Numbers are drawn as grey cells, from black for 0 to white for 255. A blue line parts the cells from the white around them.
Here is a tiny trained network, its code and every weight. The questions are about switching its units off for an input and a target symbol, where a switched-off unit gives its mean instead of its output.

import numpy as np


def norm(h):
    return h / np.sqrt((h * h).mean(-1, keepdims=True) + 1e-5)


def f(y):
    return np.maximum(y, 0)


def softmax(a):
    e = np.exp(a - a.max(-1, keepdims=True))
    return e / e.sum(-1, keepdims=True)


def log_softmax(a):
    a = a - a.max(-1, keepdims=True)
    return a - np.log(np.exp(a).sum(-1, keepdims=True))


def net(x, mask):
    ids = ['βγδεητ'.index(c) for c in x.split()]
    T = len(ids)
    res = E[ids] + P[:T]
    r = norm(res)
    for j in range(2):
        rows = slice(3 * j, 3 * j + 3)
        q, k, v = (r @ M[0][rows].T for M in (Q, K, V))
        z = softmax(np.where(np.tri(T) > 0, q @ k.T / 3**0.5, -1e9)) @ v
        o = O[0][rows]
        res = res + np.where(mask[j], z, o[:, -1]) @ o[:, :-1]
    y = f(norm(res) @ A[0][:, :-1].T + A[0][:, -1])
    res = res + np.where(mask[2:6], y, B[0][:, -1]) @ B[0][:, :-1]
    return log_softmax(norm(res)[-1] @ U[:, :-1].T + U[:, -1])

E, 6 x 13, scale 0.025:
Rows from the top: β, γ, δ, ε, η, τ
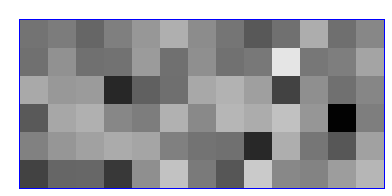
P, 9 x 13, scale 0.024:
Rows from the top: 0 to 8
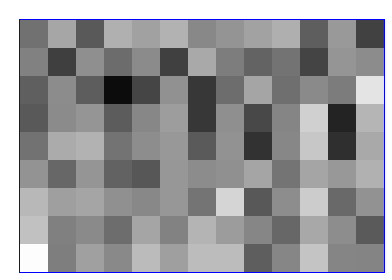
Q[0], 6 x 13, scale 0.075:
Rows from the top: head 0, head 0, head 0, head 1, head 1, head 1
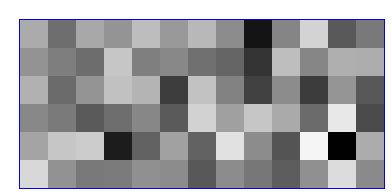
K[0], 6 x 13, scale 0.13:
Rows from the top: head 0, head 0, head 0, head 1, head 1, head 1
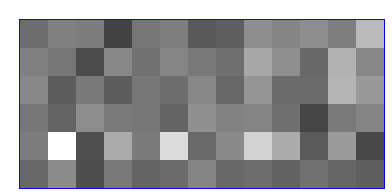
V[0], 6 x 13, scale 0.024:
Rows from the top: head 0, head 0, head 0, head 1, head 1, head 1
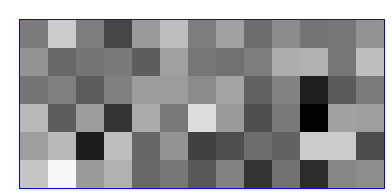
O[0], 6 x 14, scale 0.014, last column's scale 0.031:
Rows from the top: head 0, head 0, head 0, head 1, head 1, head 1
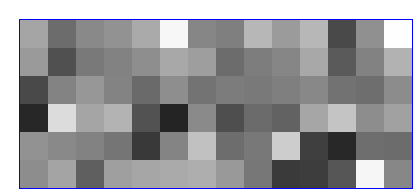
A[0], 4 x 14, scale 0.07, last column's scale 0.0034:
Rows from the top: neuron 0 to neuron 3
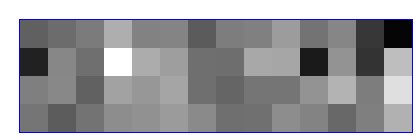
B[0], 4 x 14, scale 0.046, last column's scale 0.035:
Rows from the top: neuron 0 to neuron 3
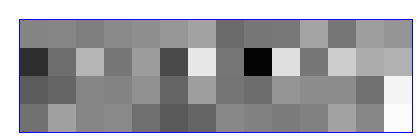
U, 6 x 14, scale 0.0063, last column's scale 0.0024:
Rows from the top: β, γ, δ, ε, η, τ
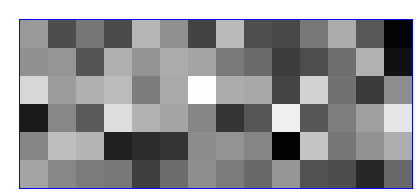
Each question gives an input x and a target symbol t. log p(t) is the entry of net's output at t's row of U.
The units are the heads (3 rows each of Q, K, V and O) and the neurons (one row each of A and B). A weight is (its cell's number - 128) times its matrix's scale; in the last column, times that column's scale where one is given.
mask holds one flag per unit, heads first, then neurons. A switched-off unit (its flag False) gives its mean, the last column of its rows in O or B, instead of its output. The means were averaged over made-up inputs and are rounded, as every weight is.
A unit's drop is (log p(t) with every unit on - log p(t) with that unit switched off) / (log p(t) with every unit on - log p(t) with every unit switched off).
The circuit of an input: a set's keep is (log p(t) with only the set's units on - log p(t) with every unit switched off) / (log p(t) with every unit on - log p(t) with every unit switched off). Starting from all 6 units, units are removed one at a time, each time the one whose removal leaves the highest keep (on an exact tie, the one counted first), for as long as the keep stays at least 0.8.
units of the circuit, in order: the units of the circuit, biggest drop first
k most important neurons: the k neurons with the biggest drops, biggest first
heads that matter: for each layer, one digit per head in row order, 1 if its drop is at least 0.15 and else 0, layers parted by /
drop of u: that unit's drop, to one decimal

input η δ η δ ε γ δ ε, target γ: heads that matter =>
01
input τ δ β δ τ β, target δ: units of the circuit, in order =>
[head 1; neuron 1; neuron 0]
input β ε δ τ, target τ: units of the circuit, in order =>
[head 1; neuron 1]
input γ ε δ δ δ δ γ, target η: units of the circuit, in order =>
[neuron 3; neuron 1; head 1; neuron 2]
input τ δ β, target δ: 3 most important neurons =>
[neuron 0; neuron 1; neuron 2]
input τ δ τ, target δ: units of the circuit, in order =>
[head 1; neuron 0; neuron 1]
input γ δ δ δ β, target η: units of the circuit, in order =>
[neuron 3; neuron 1]
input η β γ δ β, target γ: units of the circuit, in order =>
[head 1; neuron 1]
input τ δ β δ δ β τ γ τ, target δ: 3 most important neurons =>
[neuron 1; neuron 0; neuron 2]
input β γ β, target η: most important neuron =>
[neuron 3]
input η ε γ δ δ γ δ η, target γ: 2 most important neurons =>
[neuron 1; neuron 2]
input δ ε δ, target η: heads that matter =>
10
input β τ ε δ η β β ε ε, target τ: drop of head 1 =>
0.9
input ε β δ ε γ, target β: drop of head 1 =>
0.7
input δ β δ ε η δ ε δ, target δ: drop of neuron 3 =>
0.6
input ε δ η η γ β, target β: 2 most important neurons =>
[neuron 1; neuron 0]
